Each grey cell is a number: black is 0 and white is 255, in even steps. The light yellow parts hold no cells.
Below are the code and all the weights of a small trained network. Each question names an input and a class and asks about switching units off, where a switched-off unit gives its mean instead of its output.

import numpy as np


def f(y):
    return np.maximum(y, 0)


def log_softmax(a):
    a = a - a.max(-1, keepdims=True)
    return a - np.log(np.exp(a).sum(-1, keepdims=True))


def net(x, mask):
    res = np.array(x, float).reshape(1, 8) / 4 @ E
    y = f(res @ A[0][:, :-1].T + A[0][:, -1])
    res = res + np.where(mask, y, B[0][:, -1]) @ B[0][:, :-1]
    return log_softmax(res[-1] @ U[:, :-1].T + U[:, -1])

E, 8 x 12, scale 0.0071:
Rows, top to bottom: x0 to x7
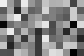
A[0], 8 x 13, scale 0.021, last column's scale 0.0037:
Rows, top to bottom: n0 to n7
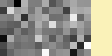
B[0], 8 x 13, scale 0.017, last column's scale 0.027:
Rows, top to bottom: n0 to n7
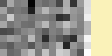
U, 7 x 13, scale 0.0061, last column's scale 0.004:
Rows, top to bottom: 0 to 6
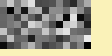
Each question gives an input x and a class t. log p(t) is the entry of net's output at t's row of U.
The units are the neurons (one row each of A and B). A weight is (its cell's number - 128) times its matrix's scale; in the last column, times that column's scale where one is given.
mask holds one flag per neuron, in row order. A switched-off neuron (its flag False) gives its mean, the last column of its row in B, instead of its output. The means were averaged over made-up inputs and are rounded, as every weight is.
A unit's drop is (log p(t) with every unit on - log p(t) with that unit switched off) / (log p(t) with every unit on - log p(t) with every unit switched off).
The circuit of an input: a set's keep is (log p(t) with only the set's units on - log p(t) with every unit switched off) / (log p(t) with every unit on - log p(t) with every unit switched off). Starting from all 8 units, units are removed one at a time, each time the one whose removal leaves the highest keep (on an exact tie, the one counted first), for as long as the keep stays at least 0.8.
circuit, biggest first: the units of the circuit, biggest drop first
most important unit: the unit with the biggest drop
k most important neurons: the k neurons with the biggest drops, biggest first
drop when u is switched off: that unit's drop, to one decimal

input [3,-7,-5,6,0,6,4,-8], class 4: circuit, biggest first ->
[n7]
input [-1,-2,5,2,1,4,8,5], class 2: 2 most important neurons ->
[n5; n1]
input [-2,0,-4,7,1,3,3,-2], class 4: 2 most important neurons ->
[n7; n2]
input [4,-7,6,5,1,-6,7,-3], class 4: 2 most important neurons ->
[n2; n5]
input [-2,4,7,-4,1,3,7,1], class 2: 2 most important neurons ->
[n0; n6]
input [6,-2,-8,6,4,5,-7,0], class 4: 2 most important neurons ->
[n7; n2]
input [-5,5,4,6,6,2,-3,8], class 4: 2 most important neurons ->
[n7; n1]
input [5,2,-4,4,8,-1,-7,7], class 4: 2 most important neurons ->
[n7; n2]
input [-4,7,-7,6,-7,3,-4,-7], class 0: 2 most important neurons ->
[n5; n1]
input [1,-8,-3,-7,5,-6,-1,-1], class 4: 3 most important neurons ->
[n2; n5; n0]
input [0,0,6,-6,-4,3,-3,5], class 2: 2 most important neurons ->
[n0; n5]
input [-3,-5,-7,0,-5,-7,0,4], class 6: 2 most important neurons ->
[n1; n4]
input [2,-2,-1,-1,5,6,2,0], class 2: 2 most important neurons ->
[n5; n0]
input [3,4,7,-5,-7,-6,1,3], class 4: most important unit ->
n3
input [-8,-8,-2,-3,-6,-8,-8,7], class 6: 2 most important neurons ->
[n4; n2]
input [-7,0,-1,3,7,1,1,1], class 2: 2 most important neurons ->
[n0; n6]
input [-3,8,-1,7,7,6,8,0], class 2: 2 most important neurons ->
[n7; n6]
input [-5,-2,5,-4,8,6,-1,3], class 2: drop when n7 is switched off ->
0.0
